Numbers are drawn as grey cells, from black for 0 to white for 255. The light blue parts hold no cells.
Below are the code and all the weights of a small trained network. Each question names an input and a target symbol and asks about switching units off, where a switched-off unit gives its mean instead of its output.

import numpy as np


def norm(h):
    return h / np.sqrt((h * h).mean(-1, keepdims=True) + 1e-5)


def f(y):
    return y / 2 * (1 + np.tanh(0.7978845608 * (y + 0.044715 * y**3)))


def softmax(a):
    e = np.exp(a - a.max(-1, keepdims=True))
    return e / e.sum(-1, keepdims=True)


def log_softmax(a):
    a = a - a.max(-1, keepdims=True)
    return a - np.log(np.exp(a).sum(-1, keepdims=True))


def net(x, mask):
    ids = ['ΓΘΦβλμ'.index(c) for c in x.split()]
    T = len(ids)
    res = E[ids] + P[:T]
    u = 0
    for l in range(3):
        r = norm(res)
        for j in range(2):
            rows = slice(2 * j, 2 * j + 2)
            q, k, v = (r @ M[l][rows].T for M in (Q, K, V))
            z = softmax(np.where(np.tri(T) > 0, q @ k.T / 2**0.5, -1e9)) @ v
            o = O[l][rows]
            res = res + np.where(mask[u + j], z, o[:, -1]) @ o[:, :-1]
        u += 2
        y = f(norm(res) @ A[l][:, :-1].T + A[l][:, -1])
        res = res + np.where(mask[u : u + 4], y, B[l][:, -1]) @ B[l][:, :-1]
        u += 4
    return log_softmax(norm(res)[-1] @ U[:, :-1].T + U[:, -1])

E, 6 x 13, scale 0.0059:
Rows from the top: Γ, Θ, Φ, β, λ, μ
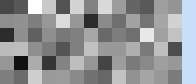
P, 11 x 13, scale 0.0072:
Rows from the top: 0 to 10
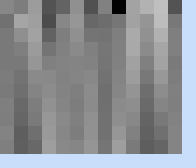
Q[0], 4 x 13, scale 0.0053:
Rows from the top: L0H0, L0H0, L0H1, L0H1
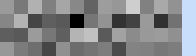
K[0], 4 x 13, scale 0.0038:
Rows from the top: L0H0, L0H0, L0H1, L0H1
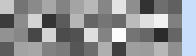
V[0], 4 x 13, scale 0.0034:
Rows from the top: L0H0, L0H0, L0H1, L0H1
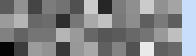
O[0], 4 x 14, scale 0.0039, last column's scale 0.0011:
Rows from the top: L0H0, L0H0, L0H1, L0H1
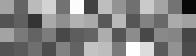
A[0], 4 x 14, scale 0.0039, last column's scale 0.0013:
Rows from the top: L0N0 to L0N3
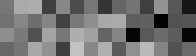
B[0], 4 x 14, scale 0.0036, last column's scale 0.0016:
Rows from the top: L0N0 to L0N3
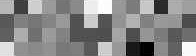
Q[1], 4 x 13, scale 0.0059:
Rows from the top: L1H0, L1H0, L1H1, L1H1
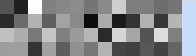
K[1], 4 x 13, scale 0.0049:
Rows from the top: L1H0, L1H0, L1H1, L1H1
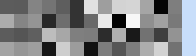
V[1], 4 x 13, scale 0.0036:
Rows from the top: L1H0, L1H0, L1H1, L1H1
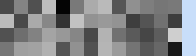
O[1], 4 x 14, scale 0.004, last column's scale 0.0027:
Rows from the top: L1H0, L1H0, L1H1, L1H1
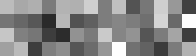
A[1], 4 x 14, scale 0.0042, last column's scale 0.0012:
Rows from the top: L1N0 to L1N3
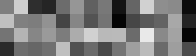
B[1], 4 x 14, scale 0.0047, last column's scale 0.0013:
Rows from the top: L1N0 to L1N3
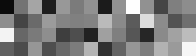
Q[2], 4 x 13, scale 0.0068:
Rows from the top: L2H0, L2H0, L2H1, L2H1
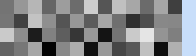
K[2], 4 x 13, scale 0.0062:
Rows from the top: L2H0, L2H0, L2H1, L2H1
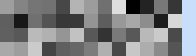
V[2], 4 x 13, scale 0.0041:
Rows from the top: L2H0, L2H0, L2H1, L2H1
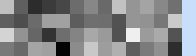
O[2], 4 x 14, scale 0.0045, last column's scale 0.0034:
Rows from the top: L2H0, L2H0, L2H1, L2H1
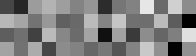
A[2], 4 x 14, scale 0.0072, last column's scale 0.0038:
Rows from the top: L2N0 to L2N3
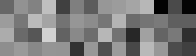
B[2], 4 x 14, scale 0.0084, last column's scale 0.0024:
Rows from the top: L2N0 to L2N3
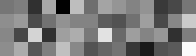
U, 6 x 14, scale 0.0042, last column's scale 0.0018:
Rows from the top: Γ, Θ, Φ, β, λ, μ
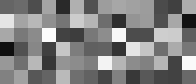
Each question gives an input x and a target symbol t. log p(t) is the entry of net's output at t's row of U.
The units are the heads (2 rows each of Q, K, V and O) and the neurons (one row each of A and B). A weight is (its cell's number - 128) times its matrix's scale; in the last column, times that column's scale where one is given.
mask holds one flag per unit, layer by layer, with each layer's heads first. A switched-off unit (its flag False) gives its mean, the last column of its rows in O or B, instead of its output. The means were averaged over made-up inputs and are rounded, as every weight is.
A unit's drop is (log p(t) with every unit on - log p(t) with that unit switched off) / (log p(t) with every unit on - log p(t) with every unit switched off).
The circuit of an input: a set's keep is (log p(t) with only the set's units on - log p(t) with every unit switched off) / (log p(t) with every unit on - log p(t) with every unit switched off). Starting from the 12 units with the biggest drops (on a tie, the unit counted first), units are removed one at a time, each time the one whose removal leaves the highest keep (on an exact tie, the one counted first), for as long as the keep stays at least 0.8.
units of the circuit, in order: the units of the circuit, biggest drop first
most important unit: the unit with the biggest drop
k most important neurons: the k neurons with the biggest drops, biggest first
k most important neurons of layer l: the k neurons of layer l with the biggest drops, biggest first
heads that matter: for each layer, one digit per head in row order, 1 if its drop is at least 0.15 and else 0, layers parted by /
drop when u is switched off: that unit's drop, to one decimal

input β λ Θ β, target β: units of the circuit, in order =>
L2H0
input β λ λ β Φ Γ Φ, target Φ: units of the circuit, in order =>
L0H0, L1N2, L2H0
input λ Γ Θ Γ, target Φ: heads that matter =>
00 / 11 / 01
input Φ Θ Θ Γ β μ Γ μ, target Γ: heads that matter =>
00 / 11 / 00
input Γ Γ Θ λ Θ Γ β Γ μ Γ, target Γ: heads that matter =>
01 / 11 / 01
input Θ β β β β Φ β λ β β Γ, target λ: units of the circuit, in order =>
L1H1, L2H1, L0N1
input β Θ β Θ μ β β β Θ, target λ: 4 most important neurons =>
L2N2, L1N1, L1N0, L2N3
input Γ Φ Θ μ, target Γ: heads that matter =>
10 / 10 / 00
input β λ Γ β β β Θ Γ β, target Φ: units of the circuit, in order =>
L2H1, L0H0
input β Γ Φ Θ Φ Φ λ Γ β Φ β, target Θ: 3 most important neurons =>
L2N1, L2N3, L1N2
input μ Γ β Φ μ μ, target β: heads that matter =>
00 / 01 / 00
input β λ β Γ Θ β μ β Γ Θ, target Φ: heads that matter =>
01 / 00 / 10
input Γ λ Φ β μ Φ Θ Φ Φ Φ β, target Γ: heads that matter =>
11 / 10 / 00
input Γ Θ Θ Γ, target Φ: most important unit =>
L2H1
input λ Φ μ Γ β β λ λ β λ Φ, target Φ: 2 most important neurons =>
L1N3, L1N2
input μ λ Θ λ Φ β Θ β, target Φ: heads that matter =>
00 / 00 / 01
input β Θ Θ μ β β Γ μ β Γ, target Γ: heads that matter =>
11 / 11 / 01
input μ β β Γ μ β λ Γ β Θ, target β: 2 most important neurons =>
L0N3, L1N3
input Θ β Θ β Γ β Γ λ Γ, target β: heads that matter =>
11 / 01 / 11
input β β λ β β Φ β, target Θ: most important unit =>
L2N1
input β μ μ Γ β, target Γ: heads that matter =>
10 / 10 / 00
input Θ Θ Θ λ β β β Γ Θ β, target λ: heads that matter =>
00 / 00 / 01
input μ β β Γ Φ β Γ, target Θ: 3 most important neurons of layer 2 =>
L2N1, L2N3, L2N2
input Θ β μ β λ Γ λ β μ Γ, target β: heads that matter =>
10 / 01 / 11
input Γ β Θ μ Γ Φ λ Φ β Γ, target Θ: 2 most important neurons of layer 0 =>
L0N1, L0N0
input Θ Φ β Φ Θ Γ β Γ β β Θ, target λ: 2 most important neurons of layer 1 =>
L1N1, L1N0
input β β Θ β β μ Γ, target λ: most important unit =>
L2H1
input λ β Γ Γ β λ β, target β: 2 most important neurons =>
L2N3, L1N2
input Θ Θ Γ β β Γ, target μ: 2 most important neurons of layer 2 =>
L2N1, L2N2
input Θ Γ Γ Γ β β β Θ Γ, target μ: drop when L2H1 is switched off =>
0.3
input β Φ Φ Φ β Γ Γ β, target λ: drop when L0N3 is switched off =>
0.1
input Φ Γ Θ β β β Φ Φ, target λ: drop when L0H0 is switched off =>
0.9
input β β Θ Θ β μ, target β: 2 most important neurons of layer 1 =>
L1N3, L1N2
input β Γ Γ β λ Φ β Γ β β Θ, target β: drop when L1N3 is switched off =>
0.3
